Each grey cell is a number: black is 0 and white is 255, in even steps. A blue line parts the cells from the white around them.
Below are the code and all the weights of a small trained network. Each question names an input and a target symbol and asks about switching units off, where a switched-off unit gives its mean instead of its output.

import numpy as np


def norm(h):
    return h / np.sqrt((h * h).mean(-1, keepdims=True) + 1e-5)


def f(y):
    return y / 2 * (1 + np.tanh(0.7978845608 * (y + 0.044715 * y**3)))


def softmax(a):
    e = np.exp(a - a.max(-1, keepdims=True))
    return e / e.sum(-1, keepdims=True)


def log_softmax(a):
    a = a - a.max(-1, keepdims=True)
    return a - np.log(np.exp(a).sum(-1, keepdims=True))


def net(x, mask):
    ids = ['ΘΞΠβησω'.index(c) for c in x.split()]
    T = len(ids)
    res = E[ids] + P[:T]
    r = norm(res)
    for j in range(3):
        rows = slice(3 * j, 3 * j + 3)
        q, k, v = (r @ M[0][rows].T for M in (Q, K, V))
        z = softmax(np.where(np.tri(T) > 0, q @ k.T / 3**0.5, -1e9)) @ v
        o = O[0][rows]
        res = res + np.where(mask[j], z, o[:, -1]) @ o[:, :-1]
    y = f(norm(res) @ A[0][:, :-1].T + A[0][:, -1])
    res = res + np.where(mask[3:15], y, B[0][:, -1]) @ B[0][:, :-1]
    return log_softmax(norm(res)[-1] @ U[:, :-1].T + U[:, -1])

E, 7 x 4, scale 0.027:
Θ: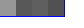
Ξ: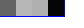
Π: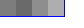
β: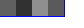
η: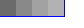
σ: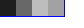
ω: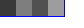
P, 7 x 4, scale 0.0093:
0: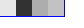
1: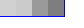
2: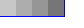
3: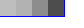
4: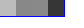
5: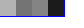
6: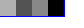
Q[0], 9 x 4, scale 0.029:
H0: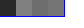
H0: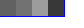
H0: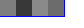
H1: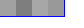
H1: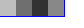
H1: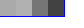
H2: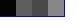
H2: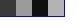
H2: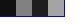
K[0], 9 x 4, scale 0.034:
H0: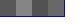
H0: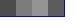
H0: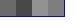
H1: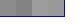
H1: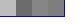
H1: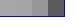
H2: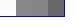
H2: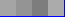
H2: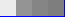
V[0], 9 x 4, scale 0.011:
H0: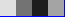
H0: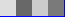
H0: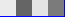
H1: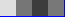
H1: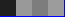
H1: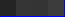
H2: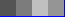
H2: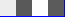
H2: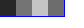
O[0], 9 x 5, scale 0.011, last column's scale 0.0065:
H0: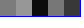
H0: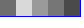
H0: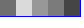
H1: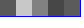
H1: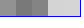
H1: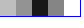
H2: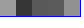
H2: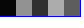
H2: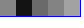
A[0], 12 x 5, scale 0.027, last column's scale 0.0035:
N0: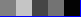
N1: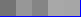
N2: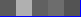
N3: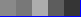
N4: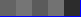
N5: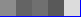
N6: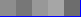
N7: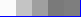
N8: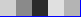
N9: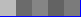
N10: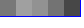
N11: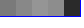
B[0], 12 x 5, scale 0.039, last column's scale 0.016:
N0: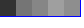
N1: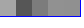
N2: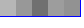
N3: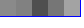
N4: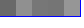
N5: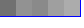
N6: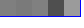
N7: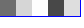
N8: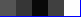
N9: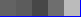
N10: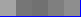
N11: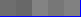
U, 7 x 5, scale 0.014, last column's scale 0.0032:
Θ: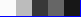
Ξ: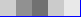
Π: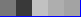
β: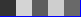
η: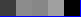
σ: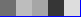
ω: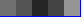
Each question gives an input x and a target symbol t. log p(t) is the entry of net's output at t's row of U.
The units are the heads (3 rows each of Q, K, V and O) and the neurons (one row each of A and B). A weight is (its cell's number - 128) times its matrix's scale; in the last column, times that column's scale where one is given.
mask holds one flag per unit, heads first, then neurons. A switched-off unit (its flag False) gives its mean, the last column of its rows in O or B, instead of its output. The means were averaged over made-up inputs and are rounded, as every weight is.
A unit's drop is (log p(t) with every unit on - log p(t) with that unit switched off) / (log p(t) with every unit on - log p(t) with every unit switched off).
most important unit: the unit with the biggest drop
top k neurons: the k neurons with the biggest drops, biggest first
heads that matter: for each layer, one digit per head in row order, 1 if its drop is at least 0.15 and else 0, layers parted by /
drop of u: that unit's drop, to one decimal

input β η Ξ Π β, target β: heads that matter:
001
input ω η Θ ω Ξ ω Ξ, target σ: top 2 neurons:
N7; N8
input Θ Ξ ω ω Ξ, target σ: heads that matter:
000
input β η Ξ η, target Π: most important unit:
H1
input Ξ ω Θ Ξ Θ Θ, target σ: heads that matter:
000
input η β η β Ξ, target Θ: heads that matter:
101
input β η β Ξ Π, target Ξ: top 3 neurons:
N2; N8; N7
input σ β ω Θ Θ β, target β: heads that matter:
101
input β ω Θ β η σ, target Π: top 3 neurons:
N8; N7; N1
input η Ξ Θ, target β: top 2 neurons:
N0; N8
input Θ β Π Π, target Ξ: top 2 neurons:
N8; N2
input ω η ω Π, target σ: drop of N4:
0.0
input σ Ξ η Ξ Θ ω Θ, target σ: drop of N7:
0.2
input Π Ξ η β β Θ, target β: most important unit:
H2
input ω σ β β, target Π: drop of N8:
0.9
